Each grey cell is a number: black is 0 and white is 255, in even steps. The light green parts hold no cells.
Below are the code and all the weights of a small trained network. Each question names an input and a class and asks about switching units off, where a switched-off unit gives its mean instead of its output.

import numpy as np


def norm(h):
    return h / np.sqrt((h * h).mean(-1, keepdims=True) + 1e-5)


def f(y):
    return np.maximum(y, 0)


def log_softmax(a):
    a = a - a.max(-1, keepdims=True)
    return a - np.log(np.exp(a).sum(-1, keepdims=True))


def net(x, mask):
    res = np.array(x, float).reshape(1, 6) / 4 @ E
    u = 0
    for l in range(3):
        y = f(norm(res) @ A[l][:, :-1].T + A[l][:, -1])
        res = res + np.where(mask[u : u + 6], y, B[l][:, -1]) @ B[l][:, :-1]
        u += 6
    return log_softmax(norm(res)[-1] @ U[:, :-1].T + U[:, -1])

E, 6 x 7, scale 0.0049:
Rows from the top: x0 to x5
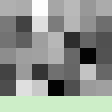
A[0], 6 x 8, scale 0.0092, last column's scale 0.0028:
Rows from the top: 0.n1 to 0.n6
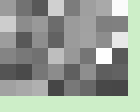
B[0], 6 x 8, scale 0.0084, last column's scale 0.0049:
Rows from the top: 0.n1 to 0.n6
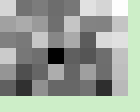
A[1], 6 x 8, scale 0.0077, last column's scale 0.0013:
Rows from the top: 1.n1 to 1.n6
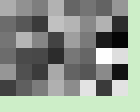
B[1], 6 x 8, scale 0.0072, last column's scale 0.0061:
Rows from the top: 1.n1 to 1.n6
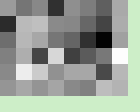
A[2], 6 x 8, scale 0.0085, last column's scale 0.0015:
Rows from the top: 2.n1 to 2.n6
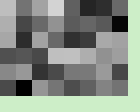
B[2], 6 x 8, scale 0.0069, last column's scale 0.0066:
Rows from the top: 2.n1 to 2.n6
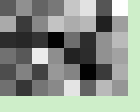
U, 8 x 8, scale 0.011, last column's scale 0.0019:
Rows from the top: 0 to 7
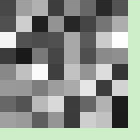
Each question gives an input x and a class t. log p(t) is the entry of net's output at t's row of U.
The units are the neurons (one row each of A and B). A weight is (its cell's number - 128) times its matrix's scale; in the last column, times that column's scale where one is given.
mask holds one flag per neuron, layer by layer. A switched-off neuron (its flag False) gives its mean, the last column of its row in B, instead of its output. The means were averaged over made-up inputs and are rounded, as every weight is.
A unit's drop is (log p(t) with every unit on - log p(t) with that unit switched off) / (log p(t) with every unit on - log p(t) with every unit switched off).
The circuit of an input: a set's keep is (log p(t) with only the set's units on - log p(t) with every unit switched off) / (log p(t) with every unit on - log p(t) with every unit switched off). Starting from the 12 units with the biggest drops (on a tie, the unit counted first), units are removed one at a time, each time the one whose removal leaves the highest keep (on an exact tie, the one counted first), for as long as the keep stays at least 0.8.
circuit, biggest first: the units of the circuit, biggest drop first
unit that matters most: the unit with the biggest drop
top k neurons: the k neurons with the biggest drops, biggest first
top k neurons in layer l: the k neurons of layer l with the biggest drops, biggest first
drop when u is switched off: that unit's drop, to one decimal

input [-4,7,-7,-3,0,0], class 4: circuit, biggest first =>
0.n3
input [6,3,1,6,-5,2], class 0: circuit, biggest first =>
0.n1, 0.n6
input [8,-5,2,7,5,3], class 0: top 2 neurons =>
0.n6, 1.n4
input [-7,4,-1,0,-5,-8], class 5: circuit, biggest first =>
1.n5, 2.n1
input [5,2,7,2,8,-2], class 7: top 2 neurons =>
1.n6, 0.n1
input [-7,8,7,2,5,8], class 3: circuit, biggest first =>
2.n6, 1.n5
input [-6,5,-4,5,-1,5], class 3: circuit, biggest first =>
0.n6, 2.n6
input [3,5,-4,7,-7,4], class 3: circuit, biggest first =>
0.n6, 2.n3
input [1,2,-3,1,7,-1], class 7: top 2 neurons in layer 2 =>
2.n5, 2.n3
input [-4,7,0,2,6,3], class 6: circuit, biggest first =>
0.n5, 1.n6, 2.n1
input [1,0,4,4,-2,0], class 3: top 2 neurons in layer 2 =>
2.n3, 2.n6
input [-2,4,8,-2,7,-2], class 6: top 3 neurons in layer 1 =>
1.n6, 1.n3, 1.n4
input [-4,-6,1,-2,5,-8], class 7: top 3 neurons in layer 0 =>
0.n1, 0.n5, 0.n4
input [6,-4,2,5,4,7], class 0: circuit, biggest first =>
0.n6
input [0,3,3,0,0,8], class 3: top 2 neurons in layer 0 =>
0.n6, 0.n2
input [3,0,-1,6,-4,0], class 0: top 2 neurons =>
0.n1, 0.n3
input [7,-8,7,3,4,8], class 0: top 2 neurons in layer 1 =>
1.n4, 1.n3
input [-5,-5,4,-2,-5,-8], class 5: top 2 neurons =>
1.n5, 1.n2
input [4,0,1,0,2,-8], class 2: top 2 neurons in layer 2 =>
2.n1, 2.n3
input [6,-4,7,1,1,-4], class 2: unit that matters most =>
0.n1
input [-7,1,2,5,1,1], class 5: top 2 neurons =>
1.n5, 0.n5
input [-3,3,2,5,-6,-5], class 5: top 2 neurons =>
1.n5, 2.n1
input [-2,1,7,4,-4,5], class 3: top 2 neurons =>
2.n6, 2.n3
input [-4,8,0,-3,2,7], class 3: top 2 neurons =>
1.n5, 2.n6
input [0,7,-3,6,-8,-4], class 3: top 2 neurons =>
2.n3, 1.n5
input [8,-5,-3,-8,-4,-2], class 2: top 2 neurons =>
0.n4, 1.n5
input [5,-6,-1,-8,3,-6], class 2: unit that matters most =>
0.n4
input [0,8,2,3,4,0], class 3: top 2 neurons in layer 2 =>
2.n3, 2.n6
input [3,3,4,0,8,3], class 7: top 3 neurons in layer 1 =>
1.n6, 1.n2, 1.n5
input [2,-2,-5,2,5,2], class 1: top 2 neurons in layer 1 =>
1.n5, 1.n2
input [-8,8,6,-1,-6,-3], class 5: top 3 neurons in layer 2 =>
2.n1, 2.n2, 2.n5
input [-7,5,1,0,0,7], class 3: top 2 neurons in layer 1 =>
1.n5, 1.n2
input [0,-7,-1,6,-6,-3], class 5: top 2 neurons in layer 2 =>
2.n1, 2.n2
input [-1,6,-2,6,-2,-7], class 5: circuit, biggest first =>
2.n1
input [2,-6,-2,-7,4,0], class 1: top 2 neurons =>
2.n5, 1.n4
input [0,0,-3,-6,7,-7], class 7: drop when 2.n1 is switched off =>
-0.1
